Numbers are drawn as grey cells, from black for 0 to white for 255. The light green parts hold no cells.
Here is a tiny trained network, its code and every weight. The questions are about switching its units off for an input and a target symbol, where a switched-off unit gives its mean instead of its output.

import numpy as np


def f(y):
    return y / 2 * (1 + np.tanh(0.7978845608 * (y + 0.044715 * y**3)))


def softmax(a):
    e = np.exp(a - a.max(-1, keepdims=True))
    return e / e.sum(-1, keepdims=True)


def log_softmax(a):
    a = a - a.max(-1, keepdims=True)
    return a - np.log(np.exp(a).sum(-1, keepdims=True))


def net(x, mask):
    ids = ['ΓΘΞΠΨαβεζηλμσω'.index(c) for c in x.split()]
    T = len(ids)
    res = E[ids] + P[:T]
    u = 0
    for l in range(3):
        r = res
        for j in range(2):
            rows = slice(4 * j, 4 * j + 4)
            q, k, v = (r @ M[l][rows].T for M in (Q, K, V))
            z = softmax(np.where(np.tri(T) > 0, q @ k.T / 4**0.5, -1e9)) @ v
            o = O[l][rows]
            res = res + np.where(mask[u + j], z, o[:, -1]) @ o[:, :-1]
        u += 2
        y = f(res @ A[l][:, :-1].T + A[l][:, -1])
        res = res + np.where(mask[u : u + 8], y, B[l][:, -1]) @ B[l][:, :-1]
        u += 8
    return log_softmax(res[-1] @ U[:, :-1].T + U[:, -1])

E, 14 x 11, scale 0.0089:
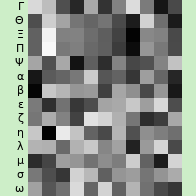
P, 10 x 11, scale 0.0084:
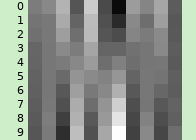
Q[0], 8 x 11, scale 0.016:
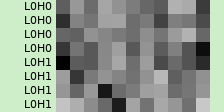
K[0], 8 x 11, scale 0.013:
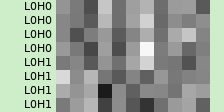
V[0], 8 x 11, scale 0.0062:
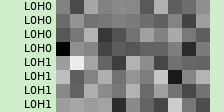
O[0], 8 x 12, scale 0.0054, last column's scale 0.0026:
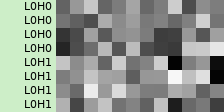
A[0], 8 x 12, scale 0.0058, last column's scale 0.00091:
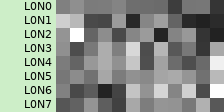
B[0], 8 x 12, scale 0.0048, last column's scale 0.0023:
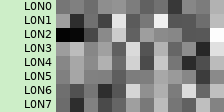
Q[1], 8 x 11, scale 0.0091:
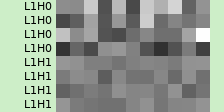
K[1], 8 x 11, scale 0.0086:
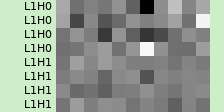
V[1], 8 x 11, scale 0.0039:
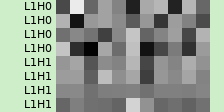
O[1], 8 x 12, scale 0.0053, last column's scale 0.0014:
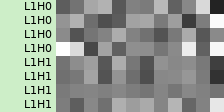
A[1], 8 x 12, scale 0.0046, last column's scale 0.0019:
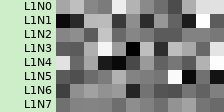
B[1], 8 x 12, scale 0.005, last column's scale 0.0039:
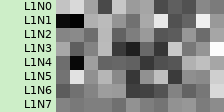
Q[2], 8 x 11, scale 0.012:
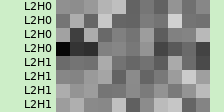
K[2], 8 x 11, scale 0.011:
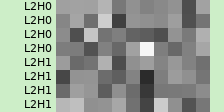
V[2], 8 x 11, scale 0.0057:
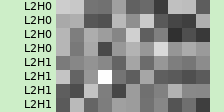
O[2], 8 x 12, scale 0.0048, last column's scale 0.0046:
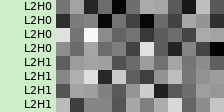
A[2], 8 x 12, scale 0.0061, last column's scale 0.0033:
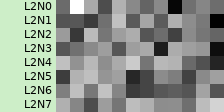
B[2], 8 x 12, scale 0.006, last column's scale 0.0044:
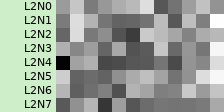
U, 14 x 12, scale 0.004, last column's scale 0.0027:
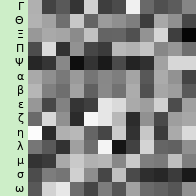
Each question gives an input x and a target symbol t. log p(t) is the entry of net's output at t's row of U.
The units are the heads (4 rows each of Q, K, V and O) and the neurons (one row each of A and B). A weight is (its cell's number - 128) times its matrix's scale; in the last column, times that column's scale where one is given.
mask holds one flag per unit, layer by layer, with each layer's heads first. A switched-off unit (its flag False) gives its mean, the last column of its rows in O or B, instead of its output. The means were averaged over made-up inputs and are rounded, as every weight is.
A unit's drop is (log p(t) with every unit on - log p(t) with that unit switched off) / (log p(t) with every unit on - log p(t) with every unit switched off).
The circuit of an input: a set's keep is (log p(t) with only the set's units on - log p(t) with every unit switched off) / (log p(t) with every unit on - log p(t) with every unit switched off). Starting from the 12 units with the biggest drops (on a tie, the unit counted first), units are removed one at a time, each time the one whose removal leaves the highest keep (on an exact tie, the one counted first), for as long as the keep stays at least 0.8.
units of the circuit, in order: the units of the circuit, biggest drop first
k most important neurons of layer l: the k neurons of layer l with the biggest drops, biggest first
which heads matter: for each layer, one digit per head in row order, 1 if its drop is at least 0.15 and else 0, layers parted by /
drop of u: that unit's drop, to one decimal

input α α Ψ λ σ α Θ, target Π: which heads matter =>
01 / 00 / 10
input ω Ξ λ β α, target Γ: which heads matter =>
11 / 00 / 01
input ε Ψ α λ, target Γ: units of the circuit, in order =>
(L0H0, L0N1, L2H1, L0H1)
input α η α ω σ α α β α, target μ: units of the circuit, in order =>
(L1H0, L1N1, L2H0, L0H0)
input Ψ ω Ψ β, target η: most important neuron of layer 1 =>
(L1N3)
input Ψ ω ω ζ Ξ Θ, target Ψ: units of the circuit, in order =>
(L0H0, L2H0, L0N2, L1N0)
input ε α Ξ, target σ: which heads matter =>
01 / 00 / 11
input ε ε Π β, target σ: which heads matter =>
01 / 00 / 11
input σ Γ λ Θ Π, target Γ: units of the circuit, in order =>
(L0H0, L0N1, L0H1)
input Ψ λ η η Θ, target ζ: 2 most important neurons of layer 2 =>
(L2N0, L2N5)
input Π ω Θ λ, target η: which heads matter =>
00 / 00 / 10
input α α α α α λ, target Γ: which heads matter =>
11 / 00 / 01
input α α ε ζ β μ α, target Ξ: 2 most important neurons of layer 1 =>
(L1N1, L1N3)
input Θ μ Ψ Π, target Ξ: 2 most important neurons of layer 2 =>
(L2N1, L2N3)
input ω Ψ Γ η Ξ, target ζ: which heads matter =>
01 / 00 / 01
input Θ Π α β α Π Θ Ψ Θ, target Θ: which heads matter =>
11 / 10 / 00
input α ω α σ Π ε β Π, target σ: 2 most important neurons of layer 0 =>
(L0N6, L0N1)
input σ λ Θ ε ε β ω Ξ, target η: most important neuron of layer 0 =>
(L0N3)
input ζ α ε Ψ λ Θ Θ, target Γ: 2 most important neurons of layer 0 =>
(L0N1, L0N2)
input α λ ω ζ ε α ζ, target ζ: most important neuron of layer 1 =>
(L1N0)
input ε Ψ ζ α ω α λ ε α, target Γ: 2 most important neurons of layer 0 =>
(L0N1, L0N2)
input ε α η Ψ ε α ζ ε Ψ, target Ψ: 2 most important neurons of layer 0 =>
(L0N3, L0N4)
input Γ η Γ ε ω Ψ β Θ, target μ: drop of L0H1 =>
0.1
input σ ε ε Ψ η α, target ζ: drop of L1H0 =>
0.2
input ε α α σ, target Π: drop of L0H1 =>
0.8
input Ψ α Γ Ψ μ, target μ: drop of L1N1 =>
0.7
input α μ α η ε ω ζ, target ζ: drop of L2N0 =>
0.3
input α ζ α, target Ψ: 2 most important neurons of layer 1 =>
(L1N0, L1N3)
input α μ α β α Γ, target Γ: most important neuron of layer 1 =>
(L1N3)
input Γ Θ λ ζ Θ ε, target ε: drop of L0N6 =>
0.7
